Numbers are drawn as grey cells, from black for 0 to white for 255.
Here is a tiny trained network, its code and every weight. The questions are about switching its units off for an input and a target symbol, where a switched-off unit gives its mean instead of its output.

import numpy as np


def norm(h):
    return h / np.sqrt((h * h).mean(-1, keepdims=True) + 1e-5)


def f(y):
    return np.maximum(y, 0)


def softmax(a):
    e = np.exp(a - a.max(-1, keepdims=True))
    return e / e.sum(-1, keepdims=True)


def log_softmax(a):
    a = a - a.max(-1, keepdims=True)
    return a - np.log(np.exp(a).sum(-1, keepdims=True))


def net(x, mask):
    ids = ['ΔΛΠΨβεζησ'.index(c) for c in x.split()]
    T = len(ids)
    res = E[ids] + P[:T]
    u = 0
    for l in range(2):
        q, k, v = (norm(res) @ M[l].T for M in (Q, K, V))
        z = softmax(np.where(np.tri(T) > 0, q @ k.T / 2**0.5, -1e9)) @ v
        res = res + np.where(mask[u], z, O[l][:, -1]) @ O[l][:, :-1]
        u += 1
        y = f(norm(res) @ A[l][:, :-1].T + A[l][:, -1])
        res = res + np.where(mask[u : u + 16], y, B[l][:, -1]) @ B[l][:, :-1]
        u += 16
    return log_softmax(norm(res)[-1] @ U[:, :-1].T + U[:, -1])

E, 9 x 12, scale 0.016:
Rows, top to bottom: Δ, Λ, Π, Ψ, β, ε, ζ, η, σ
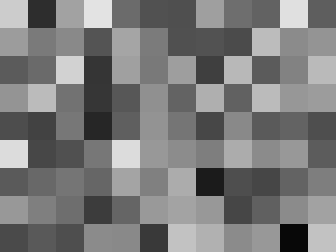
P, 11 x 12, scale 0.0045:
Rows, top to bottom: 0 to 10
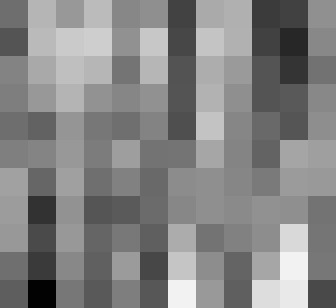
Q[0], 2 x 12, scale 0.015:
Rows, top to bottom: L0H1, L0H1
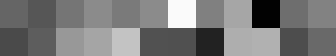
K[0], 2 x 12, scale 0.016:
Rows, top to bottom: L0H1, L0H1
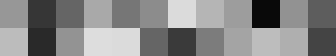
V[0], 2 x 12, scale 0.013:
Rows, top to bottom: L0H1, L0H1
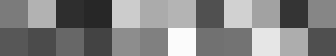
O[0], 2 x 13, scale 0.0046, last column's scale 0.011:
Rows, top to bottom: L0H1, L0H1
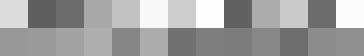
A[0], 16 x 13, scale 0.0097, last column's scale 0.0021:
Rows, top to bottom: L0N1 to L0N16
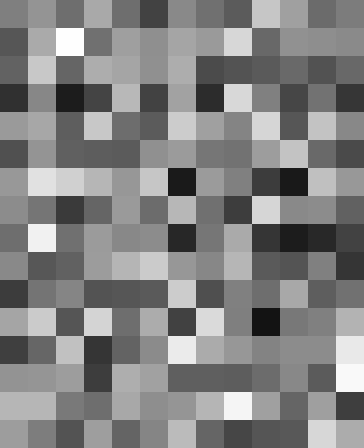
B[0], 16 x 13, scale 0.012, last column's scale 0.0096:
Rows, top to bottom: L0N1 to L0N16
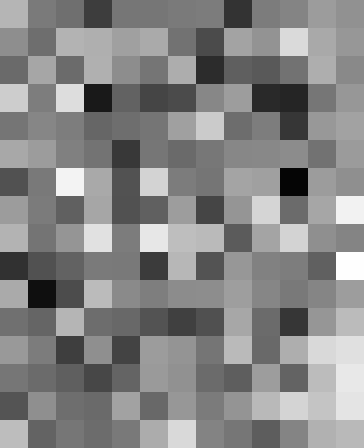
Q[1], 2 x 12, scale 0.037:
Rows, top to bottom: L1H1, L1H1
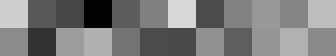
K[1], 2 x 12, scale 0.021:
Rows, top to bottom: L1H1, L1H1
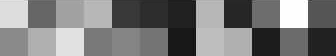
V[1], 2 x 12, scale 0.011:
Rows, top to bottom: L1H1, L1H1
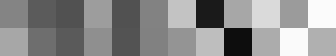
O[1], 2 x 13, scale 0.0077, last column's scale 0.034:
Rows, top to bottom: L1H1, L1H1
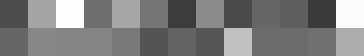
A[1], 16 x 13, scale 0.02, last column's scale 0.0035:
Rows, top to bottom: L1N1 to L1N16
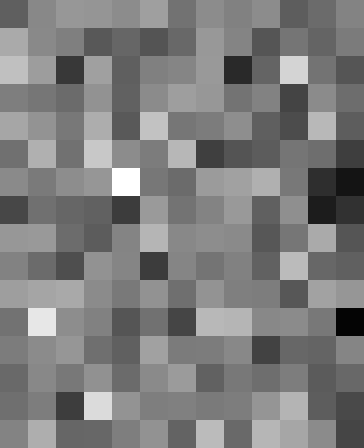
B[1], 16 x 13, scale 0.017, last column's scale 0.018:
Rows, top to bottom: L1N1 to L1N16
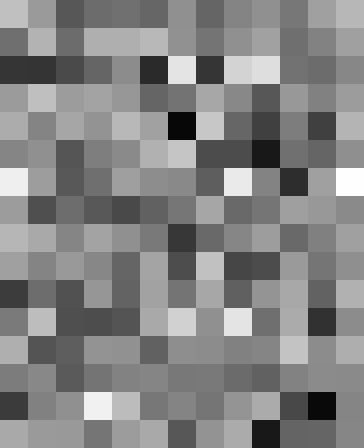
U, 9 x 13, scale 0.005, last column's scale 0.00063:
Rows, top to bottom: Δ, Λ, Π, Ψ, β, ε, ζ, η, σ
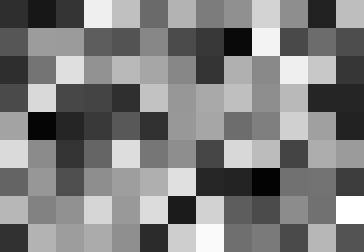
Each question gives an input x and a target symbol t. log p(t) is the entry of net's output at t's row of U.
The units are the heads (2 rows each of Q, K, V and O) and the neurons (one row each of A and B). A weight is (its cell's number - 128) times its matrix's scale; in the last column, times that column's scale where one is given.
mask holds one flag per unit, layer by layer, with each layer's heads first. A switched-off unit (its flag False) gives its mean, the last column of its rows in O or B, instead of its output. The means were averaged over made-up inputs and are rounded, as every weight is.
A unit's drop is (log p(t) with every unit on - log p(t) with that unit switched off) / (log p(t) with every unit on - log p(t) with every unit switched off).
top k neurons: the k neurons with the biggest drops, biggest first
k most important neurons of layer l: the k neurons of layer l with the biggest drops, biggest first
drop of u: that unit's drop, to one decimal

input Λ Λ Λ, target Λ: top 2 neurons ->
(L0N14; L1N7)
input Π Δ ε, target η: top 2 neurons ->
(L0N4; L0N9)
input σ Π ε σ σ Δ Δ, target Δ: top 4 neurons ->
(L0N15; L0N13; L0N14; L1N3)
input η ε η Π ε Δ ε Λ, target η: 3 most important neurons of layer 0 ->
(L0N10; L0N15; L0N8)
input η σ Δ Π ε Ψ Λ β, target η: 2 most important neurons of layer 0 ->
(L0N9; L0N10)
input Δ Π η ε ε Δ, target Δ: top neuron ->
(L1N3)
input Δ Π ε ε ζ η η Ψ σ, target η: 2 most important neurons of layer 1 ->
(L1N7; L1N5)
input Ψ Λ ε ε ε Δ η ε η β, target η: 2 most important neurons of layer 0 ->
(L0N10; L0N15)
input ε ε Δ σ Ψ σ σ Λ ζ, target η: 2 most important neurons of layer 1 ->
(L1N7; L1N5)
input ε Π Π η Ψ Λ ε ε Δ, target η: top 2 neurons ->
(L1N10; L1N7)
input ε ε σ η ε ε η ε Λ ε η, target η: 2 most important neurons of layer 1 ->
(L1N5; L1N7)
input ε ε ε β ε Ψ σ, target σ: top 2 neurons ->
(L1N7; L0N5)
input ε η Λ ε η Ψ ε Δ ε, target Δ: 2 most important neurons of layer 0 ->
(L0N8; L0N15)
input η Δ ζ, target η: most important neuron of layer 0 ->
(L0N9)
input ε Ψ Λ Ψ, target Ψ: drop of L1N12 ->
0.2
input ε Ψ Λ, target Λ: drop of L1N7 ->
0.2
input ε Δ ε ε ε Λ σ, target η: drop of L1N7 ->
0.2
